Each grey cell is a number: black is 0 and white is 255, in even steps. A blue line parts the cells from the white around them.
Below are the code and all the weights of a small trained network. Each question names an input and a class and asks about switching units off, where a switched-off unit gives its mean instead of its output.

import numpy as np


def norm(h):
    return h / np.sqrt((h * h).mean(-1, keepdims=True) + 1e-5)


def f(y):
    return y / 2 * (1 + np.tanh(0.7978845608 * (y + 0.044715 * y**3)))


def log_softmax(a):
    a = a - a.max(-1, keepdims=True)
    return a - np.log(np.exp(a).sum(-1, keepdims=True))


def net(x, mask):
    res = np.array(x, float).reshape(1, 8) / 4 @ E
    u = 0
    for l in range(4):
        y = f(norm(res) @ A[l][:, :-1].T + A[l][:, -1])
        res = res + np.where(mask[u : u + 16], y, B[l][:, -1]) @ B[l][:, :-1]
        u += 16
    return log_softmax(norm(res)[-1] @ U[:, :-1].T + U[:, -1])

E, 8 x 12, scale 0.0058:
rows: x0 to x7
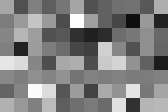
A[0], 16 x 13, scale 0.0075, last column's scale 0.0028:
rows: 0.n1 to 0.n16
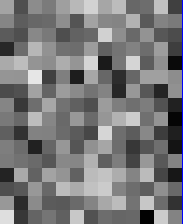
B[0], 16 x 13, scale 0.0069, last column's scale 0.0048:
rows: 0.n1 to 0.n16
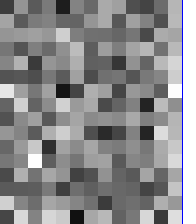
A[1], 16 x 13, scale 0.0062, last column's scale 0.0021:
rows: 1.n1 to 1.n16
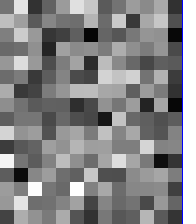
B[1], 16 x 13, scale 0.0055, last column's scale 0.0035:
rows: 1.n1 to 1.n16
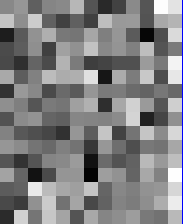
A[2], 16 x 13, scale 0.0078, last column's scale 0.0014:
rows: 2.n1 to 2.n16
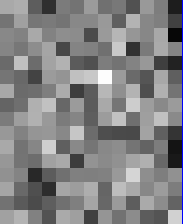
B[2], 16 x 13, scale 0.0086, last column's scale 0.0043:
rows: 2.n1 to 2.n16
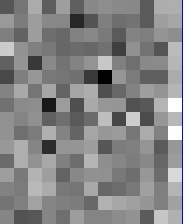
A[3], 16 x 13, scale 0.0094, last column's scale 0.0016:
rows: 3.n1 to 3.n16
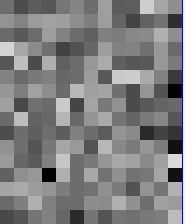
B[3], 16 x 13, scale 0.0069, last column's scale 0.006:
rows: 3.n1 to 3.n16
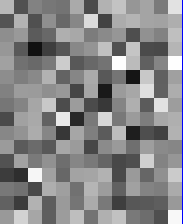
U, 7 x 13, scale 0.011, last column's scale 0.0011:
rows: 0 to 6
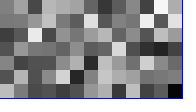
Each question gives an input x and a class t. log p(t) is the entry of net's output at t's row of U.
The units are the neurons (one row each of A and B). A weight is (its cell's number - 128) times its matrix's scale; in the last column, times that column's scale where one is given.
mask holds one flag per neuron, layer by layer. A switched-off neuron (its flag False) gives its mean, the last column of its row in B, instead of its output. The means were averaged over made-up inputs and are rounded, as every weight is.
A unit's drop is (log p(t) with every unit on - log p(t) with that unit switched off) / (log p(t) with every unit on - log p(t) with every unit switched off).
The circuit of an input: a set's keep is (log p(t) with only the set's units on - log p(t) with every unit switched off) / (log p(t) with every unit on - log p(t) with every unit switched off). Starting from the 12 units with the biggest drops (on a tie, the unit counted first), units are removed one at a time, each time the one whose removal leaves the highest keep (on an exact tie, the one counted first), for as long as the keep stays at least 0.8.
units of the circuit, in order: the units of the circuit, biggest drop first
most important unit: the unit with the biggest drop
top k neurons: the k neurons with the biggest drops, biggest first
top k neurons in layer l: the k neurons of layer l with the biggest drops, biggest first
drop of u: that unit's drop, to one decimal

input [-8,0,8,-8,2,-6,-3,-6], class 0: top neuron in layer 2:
2.n8
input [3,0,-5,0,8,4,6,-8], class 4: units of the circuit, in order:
1.n10, 1.n12
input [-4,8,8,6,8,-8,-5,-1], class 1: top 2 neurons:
0.n12, 2.n10
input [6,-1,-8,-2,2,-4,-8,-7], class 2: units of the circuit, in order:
0.n11, 3.n13
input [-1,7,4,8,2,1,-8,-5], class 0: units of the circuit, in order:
0.n10, 3.n8
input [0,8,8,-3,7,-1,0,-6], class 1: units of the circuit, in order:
2.n10, 3.n7
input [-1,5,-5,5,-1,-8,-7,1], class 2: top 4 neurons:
0.n11, 0.n12, 3.n13, 0.n5
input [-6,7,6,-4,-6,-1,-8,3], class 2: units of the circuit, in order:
2.n1, 0.n12, 3.n13
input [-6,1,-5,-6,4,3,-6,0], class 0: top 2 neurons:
0.n5, 1.n1
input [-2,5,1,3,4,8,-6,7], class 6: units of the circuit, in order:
1.n2, 3.n4
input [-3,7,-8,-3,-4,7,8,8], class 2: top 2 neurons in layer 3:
3.n15, 3.n6
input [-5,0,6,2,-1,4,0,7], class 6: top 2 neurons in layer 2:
2.n4, 2.n9
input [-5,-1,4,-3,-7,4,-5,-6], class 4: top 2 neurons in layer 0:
0.n6, 0.n16
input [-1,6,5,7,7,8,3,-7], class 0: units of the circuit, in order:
0.n10, 2.n16
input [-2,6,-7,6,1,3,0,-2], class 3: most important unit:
0.n14
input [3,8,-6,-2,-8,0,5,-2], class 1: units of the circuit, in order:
3.n7, 2.n10
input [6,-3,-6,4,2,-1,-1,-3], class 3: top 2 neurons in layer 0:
0.n1, 0.n14
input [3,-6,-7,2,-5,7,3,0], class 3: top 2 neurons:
2.n6, 0.n1
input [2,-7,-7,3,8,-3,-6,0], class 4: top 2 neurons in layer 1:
1.n12, 1.n10
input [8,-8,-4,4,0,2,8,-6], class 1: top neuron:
1.n6
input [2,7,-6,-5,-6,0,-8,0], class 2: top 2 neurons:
2.n1, 0.n12
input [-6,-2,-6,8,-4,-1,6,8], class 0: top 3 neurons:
0.n10, 0.n3, 0.n8
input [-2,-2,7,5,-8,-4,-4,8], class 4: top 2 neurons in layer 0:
0.n6, 0.n1
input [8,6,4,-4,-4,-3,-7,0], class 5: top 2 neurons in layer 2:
2.n8, 2.n10
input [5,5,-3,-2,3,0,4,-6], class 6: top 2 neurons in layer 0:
0.n7, 0.n13
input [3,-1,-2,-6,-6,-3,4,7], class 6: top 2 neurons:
3.n4, 2.n9
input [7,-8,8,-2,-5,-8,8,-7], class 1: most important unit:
1.n6
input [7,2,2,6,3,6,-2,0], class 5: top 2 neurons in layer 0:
0.n16, 0.n5
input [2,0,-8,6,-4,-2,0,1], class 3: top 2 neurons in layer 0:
0.n1, 0.n14
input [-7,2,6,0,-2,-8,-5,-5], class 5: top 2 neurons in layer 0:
0.n14, 0.n13
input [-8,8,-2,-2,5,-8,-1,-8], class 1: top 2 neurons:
3.n7, 0.n16
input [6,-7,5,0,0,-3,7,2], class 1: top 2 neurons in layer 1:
1.n6, 1.n8
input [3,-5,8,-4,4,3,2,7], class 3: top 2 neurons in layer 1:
1.n3, 1.n9
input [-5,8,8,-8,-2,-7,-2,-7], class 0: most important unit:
0.n5
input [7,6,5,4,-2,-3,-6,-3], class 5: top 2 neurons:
0.n16, 1.n16
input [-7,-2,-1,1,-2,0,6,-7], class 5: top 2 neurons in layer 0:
0.n13, 0.n12
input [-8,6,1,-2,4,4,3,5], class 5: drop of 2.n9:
0.1
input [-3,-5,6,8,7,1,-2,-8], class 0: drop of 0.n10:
0.8
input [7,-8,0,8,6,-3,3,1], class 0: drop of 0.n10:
0.7
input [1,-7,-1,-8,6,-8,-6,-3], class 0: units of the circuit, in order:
1.n1
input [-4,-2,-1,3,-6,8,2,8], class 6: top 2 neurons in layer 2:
2.n4, 2.n9
